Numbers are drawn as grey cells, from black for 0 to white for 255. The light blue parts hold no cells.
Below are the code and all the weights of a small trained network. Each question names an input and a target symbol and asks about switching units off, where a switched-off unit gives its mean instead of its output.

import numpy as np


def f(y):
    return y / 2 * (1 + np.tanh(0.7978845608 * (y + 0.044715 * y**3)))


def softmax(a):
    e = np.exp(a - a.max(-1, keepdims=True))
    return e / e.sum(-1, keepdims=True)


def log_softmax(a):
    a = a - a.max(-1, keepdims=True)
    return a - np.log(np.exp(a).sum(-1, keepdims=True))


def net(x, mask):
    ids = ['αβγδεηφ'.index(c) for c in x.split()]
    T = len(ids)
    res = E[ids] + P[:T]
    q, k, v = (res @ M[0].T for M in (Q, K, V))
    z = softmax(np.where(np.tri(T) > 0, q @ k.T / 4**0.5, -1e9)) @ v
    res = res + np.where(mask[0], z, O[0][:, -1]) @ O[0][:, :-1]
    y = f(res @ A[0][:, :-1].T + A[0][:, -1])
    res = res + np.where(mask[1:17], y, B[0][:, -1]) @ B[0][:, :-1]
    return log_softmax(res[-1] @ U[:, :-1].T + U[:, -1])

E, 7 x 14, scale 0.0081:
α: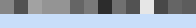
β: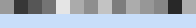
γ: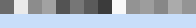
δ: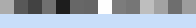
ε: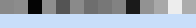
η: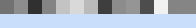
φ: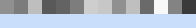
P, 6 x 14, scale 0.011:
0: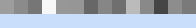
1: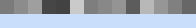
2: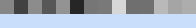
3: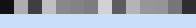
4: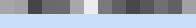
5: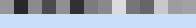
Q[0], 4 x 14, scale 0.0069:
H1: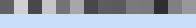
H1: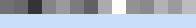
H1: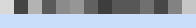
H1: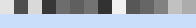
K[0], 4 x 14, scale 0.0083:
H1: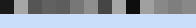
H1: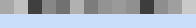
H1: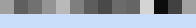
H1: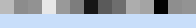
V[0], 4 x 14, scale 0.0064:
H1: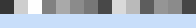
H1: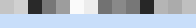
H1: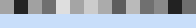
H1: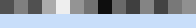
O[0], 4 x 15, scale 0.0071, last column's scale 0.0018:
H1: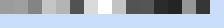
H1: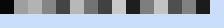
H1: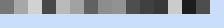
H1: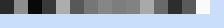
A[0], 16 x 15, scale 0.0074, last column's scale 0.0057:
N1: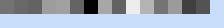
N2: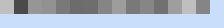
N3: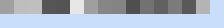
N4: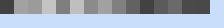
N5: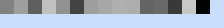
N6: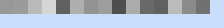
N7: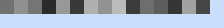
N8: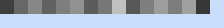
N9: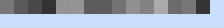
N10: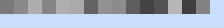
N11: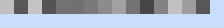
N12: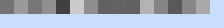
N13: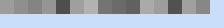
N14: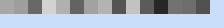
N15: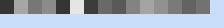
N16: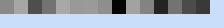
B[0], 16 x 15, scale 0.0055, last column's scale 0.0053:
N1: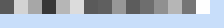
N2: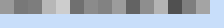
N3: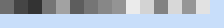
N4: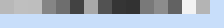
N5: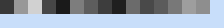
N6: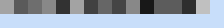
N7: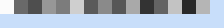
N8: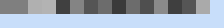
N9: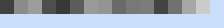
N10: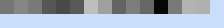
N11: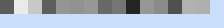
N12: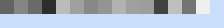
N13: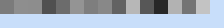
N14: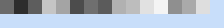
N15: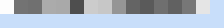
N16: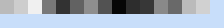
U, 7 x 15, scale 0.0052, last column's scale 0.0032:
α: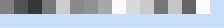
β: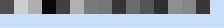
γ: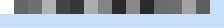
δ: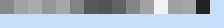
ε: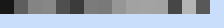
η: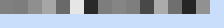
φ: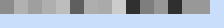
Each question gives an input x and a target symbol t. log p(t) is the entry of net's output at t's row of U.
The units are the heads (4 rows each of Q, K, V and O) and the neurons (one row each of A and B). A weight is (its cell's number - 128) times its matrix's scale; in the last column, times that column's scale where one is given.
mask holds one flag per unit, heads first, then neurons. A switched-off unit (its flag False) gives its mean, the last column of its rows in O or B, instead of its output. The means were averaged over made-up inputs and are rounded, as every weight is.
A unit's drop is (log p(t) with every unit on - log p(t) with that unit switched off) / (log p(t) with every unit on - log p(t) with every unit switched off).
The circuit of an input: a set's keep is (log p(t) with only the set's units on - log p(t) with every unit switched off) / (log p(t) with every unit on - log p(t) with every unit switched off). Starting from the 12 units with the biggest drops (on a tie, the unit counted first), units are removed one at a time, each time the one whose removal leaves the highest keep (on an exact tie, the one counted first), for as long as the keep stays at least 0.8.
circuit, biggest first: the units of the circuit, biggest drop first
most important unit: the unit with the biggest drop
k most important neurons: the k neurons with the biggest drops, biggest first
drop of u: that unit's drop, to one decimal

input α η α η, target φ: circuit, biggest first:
H1; N15
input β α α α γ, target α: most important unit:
N16
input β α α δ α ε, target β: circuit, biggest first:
H1; N10
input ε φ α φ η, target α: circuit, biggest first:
N3; N16; H1
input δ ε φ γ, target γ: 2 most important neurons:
N6; N4
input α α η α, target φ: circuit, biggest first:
H1; N15
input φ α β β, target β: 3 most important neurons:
N10; N1; N16
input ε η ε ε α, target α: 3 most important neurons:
N12; N16; N15
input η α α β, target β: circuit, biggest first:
H1; N16
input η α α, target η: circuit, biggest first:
H1; N7; N8
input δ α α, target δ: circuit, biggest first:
H1; N11
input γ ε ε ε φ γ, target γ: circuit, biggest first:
H1; N7; N5
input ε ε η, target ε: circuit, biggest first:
H1; N9
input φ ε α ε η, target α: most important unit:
N12
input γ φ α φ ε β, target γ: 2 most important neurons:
N7; N5
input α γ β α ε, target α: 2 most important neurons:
N12; N16
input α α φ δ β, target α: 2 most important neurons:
N3; N16
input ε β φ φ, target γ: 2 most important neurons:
N6; N4
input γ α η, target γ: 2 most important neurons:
N7; N5
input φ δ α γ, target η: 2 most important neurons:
N6; N3
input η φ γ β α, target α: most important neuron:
N3
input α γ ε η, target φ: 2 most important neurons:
N15; N4
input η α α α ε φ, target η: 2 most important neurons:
N7; N8
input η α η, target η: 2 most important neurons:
N7; N8
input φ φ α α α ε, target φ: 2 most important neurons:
N11; N2
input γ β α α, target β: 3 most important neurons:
N1; N10; N16
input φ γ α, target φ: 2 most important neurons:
N11; N2
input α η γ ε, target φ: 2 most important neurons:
N15; N4
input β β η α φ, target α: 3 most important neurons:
N3; N16; N9
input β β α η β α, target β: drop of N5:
0.0
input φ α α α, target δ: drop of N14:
0.6
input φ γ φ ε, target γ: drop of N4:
0.2
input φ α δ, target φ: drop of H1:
0.6
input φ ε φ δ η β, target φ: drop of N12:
0.0
